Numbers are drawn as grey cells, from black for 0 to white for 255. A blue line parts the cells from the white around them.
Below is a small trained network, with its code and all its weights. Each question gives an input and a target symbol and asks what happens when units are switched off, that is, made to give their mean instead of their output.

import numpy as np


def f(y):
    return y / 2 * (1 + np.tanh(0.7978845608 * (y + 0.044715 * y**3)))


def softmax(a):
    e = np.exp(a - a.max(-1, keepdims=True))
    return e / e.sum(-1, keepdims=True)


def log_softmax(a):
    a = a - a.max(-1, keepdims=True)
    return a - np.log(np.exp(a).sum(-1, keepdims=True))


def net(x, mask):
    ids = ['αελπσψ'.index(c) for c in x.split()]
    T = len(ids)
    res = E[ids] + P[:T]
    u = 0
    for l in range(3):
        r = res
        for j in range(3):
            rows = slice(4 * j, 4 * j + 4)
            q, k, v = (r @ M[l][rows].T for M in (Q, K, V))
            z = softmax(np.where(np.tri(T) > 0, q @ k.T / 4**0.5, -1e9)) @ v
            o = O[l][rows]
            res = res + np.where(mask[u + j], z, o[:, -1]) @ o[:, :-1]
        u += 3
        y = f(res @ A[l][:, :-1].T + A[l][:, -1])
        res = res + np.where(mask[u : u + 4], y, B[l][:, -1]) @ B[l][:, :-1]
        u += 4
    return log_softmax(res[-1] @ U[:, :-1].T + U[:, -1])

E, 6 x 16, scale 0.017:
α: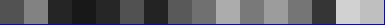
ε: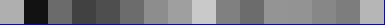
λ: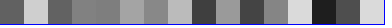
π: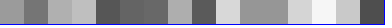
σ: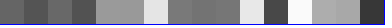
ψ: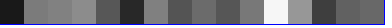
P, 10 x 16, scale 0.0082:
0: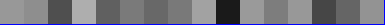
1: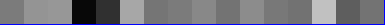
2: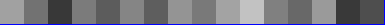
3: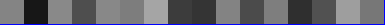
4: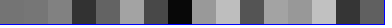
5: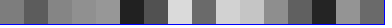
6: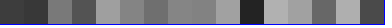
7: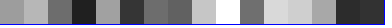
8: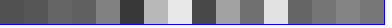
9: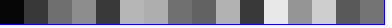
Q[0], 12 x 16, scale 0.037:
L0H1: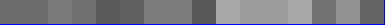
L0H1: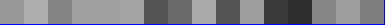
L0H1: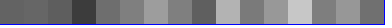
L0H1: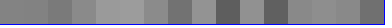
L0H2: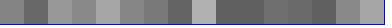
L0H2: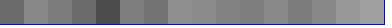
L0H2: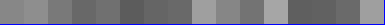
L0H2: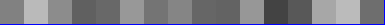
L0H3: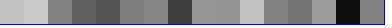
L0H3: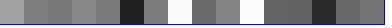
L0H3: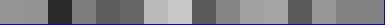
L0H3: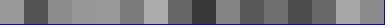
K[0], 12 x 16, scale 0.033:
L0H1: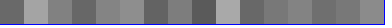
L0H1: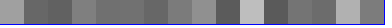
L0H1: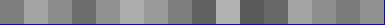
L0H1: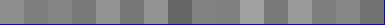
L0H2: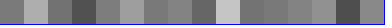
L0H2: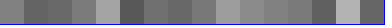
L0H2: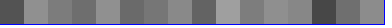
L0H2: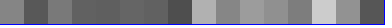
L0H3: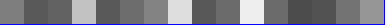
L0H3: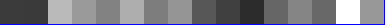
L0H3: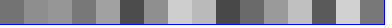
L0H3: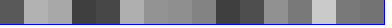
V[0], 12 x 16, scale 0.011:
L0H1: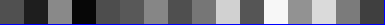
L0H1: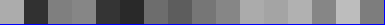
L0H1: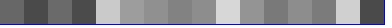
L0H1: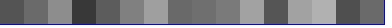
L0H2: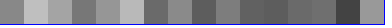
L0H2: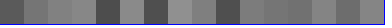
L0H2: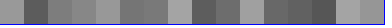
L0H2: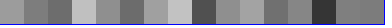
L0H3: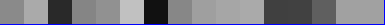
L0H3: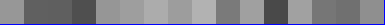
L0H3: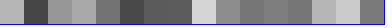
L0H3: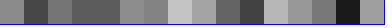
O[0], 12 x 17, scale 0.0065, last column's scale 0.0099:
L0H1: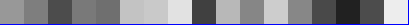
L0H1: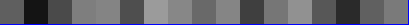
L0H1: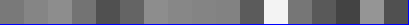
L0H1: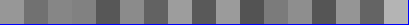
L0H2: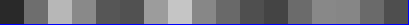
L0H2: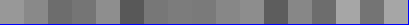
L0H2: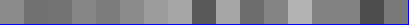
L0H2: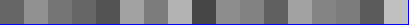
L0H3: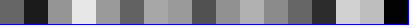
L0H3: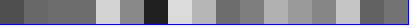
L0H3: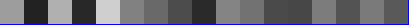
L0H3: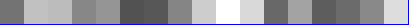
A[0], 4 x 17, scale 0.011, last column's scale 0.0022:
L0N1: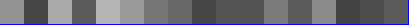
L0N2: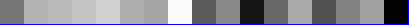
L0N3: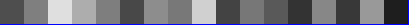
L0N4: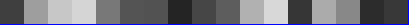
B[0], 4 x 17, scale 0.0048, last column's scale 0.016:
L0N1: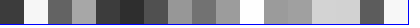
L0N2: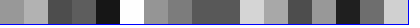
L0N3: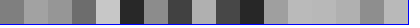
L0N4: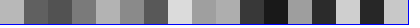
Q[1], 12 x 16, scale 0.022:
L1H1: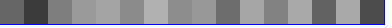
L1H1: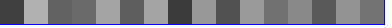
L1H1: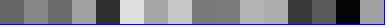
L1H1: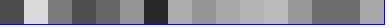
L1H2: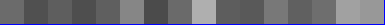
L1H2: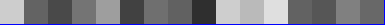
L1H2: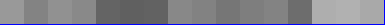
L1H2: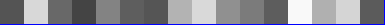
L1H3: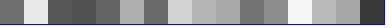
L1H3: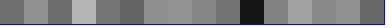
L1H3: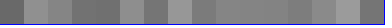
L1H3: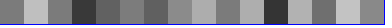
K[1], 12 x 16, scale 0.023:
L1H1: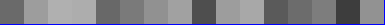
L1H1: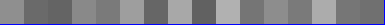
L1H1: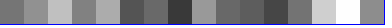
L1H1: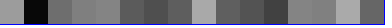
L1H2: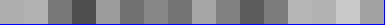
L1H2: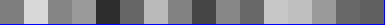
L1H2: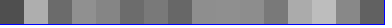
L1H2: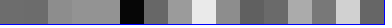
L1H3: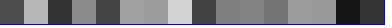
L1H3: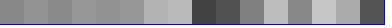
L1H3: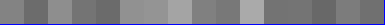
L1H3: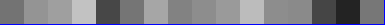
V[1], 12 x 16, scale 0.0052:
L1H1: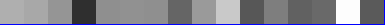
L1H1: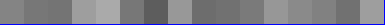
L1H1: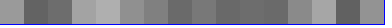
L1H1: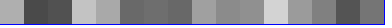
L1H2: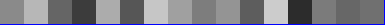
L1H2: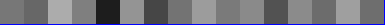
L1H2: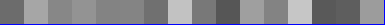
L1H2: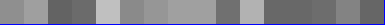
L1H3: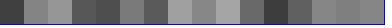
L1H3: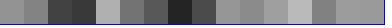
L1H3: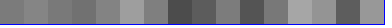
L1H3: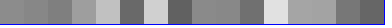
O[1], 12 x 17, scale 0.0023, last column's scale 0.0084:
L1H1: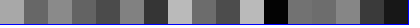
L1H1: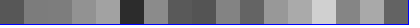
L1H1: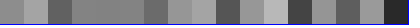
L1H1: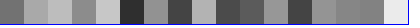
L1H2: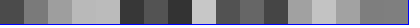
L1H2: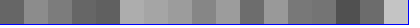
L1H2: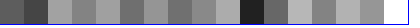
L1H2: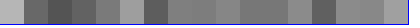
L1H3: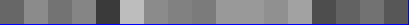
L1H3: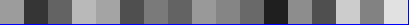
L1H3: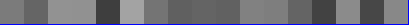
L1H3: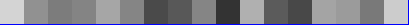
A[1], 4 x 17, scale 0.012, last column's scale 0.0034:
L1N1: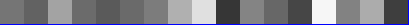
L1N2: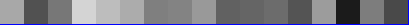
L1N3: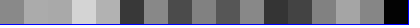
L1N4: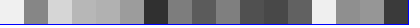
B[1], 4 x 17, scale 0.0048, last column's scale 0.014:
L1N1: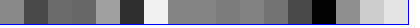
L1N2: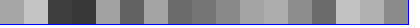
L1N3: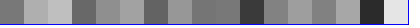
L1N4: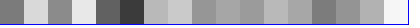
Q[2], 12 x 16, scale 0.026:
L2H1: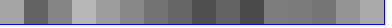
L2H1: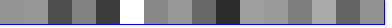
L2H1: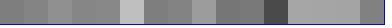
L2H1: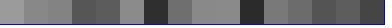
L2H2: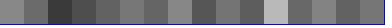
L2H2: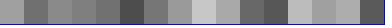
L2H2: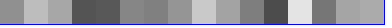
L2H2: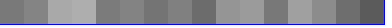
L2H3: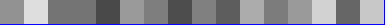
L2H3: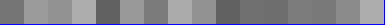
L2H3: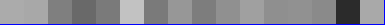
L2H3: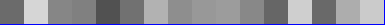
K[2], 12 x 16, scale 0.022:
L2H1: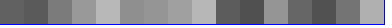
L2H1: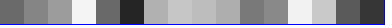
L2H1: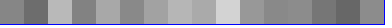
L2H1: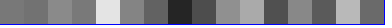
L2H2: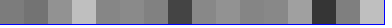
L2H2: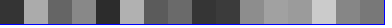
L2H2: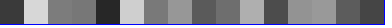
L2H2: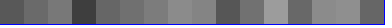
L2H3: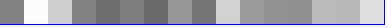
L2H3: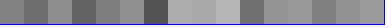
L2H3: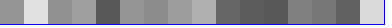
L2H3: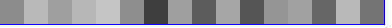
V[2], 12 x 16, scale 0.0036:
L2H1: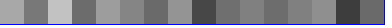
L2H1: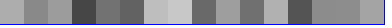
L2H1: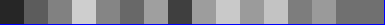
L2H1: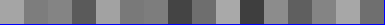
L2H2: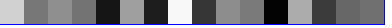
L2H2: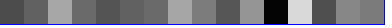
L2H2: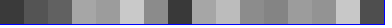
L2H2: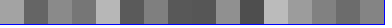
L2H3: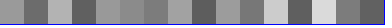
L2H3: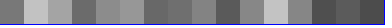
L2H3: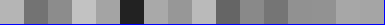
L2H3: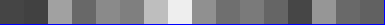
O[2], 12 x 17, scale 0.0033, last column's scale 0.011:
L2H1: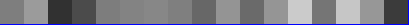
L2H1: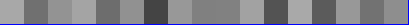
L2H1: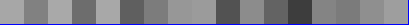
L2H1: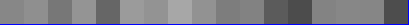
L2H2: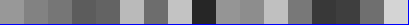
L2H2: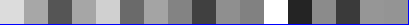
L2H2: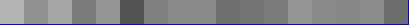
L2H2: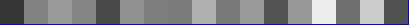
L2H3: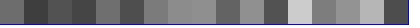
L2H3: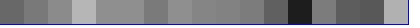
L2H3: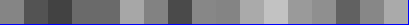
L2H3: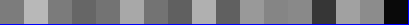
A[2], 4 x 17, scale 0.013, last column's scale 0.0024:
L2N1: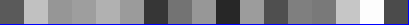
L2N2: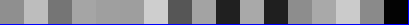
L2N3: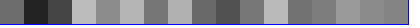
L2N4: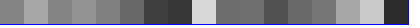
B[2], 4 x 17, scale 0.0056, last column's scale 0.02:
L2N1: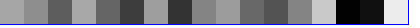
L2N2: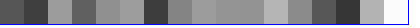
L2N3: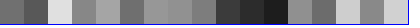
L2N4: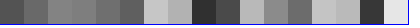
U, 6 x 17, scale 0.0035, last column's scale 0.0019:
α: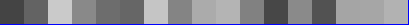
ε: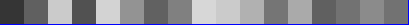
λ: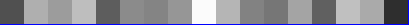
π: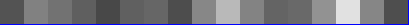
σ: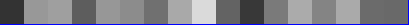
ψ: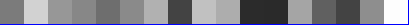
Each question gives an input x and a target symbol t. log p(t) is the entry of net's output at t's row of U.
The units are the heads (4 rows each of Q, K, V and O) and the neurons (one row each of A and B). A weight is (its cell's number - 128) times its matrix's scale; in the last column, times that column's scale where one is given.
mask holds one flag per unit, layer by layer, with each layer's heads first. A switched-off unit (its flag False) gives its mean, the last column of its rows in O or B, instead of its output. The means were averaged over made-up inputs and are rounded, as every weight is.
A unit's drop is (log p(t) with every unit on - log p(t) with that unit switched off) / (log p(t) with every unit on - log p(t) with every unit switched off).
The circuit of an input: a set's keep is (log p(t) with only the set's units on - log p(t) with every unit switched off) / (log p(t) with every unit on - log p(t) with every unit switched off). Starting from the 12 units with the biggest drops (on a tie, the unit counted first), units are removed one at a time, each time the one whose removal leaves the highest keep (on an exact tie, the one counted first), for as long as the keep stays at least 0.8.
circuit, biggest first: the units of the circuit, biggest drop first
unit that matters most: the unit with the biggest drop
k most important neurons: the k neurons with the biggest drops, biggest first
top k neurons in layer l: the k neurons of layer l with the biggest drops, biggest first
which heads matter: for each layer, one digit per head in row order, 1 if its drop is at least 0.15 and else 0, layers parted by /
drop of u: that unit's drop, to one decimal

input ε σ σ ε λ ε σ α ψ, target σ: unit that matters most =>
L0N4
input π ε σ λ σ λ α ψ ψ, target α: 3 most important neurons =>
[L0N2; L2N3; L1N3]
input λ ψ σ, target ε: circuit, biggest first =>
[L2N2; L0H1]
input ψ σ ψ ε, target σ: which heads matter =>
001 / 000 / 000
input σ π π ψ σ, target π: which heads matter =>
101 / 000 / 000
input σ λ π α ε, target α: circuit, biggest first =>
[L1N1; L0H2; L0H1]
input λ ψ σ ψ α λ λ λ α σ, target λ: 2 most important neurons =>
[L2N2; L2N1]
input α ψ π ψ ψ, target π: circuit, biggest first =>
[L0N1; L0H3]
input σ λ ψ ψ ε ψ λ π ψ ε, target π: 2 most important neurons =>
[L0N1; L0N2]
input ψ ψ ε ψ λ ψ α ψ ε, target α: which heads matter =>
010 / 000 / 000
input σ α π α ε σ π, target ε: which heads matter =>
101 / 000 / 000
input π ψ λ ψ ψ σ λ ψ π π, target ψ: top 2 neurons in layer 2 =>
[L2N4; L2N2]
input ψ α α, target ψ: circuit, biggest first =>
[L0H3; L0H1]
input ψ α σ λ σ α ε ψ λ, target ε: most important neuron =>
[L2N1]
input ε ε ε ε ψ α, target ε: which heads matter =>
001 / 000 / 000
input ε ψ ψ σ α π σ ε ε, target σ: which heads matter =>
101 / 000 / 000
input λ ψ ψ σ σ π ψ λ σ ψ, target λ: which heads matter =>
001 / 000 / 000
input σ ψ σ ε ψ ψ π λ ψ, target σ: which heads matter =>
110 / 000 / 000
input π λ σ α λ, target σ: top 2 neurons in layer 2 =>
[L2N1; L2N3]
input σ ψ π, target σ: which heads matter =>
101 / 000 / 000
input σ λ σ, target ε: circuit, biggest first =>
[L0H1; L2N2]
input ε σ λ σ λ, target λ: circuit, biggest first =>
[L0H3]
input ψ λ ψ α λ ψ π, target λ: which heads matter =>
001 / 000 / 000
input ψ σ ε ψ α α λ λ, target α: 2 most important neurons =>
[L0N2; L0N3]
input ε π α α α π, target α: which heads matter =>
001 / 000 / 000
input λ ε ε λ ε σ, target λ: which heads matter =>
111 / 000 / 000
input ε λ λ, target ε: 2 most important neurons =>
[L0N2; L2N1]
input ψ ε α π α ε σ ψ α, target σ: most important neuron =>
[L2N3]
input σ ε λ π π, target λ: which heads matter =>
000 / 000 / 000
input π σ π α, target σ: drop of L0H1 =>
0.1
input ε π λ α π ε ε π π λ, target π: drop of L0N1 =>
0.4
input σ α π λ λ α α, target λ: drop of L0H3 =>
1.0
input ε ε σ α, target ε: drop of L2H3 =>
0.0
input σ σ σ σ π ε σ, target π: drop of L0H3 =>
1.2
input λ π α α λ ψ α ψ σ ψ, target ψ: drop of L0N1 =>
0.1
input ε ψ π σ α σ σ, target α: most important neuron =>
[L2N3]
